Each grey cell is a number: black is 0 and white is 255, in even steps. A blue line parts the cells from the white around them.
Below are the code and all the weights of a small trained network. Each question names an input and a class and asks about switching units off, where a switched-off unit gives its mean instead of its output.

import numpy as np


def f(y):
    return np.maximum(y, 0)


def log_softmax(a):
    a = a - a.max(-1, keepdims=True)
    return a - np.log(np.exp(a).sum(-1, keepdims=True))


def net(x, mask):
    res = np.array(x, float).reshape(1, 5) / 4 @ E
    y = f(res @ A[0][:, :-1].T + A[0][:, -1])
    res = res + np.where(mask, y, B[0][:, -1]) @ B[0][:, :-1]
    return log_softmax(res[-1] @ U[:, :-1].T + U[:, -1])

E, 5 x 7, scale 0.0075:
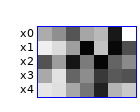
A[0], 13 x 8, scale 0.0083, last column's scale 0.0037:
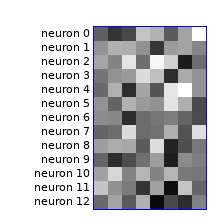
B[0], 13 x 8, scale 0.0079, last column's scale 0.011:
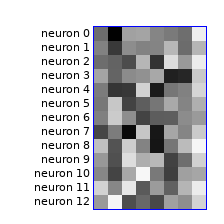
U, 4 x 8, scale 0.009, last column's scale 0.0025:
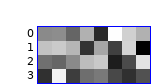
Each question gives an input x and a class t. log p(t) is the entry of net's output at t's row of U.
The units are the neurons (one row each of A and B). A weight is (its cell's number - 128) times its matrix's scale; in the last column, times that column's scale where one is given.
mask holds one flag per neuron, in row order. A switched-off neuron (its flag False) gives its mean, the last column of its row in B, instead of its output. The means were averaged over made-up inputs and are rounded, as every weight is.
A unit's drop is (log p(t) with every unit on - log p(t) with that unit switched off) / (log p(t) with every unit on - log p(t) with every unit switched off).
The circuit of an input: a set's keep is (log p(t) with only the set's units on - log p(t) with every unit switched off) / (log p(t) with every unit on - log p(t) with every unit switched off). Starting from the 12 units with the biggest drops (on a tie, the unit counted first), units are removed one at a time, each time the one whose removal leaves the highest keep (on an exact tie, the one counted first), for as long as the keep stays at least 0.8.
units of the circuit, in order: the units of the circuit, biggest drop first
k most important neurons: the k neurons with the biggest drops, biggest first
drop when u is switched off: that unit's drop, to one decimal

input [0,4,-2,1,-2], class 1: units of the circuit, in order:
(neuron 4; neuron 0)
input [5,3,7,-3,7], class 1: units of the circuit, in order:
(neuron 11)
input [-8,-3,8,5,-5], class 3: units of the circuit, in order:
(neuron 8; neuron 2)
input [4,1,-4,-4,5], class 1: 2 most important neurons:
(neuron 7; neuron 11)
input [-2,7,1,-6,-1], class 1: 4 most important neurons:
(neuron 4; neuron 11; neuron 0; neuron 1)
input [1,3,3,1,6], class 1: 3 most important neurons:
(neuron 2; neuron 7; neuron 11)
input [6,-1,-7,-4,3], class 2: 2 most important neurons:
(neuron 3; neuron 12)
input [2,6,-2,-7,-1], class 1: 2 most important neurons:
(neuron 11; neuron 8)
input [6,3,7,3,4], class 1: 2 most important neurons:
(neuron 11; neuron 2)
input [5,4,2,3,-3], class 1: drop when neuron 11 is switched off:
0.1
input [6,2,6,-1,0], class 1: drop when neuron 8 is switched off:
-0.1
